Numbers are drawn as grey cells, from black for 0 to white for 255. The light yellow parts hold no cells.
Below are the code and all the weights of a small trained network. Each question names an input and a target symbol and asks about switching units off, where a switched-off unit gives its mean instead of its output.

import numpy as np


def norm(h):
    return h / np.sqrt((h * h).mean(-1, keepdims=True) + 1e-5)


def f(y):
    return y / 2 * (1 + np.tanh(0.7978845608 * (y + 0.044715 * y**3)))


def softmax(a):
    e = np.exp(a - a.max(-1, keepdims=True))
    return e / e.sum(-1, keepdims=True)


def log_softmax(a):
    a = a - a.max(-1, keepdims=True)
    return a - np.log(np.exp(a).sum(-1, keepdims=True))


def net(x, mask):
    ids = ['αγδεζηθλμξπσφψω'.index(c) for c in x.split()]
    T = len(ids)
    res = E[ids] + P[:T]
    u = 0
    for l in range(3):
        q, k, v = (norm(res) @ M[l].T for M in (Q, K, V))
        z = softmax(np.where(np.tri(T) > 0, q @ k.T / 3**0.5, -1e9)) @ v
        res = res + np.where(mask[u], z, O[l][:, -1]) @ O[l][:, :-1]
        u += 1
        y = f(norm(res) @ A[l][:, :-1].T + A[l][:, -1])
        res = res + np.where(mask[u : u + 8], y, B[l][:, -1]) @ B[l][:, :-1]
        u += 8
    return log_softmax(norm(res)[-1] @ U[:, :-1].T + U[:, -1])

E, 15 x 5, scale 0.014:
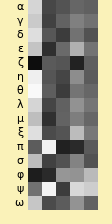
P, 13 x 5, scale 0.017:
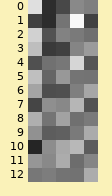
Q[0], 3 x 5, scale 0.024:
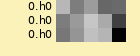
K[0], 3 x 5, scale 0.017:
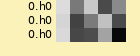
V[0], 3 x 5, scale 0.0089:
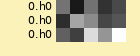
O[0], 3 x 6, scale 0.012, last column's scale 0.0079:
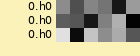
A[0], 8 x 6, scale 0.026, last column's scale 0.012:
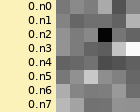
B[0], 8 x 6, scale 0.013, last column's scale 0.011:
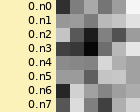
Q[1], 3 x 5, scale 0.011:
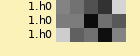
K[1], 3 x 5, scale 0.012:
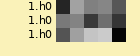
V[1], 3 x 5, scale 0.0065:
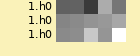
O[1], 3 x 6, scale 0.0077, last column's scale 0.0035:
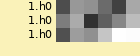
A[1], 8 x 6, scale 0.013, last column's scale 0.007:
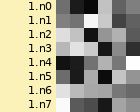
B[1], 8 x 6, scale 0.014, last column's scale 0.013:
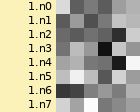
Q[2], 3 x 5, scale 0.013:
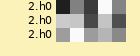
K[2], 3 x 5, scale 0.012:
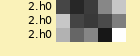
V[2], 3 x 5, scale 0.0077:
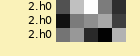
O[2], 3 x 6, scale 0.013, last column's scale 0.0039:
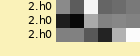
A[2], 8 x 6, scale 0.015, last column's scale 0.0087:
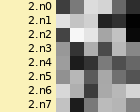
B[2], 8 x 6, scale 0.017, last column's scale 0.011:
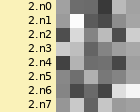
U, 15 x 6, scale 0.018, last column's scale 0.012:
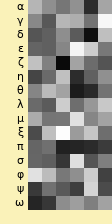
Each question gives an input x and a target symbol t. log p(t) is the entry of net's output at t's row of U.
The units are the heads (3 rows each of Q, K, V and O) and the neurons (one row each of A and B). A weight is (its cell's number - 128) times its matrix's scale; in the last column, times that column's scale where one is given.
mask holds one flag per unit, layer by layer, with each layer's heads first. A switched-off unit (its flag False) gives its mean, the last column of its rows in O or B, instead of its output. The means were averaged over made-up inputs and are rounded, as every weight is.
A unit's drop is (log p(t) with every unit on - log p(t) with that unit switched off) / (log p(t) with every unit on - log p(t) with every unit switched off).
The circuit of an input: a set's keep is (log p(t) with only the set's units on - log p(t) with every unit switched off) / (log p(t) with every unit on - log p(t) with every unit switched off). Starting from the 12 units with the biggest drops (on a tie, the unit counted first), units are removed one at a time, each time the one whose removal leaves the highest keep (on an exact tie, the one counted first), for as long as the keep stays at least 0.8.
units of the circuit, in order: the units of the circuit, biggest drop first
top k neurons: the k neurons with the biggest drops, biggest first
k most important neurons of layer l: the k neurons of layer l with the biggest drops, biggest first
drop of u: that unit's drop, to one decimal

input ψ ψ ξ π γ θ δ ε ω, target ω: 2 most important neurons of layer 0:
[0.n3, 0.n2]
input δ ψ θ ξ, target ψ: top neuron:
[0.n6]
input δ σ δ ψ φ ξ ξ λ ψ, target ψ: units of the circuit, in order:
[0.h0, 0.n3]
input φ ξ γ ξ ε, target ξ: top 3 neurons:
[0.n3, 0.n0, 1.n1]
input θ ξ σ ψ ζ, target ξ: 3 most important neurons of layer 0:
[0.n3, 0.n4, 0.n2]
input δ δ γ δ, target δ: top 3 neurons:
[1.n2, 0.n3, 0.n1]
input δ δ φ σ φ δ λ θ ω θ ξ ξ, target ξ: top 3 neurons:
[0.n3, 1.n4, 1.n6]
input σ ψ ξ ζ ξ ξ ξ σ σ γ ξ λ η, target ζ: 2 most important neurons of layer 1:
[1.n0, 1.n2]
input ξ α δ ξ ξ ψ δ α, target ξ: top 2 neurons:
[0.n3, 0.n4]
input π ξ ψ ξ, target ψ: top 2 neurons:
[0.n3, 0.n7]
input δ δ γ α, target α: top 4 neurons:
[0.n2, 1.n2, 0.n3, 1.n7]
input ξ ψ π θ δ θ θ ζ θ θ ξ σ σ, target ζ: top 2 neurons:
[1.n0, 2.n7]
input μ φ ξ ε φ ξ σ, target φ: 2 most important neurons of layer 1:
[1.n0, 1.n5]
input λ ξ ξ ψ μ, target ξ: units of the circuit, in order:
[0.n3]
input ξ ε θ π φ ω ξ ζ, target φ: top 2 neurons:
[0.n3, 0.n4]
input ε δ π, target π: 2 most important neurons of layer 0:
[0.n2, 0.n6]
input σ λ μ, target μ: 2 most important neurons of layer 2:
[2.n7, 2.n6]
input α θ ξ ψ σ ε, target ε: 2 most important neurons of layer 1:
[1.n4, 1.n6]
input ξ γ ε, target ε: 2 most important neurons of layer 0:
[0.n3, 0.n7]
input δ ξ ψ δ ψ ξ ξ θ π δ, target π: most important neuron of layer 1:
[1.n2]
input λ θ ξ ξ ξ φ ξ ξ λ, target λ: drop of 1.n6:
1.2
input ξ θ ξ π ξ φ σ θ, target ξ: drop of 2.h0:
0.1
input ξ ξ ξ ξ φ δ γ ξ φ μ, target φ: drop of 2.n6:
0.0
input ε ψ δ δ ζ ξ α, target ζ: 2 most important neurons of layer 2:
[2.n7, 2.n4]
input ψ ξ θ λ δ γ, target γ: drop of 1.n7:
0.5
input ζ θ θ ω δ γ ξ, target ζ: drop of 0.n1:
0.2
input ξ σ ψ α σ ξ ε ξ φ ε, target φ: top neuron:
[1.n5]
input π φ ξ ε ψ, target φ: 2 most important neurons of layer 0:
[0.n3, 0.n7]
